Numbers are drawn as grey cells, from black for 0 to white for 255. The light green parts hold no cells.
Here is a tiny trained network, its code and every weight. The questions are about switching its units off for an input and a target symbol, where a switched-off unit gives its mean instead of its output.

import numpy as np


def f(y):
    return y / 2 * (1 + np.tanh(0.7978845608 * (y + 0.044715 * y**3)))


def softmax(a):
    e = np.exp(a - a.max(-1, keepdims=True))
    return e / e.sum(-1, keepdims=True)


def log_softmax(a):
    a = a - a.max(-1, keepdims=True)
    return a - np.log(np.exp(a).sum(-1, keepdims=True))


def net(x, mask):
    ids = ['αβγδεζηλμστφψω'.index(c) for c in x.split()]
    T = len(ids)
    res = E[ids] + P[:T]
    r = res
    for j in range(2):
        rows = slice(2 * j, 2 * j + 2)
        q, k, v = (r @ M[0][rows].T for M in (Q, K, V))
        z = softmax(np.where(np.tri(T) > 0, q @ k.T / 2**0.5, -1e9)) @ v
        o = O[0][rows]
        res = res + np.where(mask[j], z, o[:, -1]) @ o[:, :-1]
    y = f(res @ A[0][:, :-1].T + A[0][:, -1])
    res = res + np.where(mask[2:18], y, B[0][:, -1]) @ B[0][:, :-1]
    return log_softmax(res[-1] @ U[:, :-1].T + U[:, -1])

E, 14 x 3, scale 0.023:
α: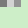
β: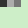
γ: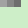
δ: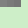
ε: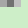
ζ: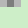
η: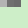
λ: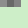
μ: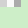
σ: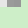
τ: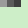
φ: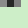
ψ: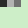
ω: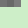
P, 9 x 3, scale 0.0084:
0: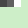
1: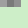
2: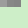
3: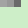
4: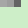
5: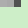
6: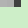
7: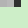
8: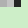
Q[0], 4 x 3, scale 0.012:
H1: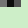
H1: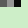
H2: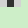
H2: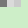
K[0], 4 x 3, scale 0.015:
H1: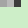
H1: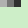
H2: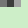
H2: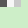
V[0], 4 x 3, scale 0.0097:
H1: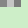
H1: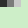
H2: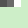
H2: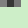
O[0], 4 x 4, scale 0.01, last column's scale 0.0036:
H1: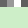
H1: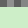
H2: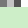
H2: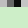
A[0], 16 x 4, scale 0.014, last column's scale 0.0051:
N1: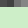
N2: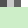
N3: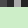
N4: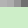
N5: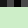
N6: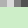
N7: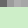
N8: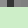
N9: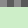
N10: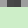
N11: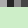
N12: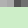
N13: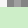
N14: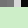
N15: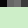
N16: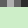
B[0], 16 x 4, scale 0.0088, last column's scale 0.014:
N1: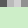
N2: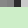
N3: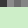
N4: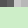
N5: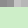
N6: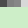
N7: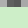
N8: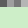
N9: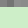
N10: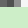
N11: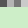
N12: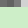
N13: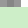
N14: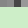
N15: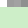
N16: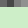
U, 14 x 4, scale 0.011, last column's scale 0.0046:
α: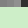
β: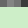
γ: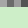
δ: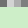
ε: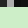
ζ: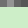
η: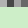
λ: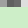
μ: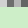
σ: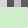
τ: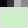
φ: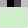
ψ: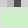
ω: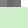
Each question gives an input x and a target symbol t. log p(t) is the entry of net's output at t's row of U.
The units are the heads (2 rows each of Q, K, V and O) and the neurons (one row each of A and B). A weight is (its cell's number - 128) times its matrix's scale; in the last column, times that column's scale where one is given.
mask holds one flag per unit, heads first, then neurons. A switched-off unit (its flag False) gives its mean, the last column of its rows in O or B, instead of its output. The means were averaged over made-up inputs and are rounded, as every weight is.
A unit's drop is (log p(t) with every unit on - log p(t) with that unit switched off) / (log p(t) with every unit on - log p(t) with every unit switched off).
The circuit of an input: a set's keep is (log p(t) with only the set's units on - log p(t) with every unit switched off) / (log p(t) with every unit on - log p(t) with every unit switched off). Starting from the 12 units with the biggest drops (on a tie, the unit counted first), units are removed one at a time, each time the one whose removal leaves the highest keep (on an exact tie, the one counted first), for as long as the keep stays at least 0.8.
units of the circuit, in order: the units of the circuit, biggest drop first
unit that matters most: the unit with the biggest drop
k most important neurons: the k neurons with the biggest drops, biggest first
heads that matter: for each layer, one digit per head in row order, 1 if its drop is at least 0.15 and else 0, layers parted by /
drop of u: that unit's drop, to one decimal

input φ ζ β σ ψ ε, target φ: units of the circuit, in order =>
[H1; H2; N11; N12]
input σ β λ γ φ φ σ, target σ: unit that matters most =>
N13
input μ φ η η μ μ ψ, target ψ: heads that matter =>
01
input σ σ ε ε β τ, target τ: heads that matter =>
01
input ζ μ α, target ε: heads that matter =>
10
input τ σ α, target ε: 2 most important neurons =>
[N2; N13]
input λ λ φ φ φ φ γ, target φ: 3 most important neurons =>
[N10; N12; N1]
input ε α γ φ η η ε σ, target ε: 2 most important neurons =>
[N6; N2]
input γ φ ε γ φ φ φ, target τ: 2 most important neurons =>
[N10; N11]
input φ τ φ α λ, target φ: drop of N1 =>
0.2
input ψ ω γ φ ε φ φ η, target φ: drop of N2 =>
-0.1
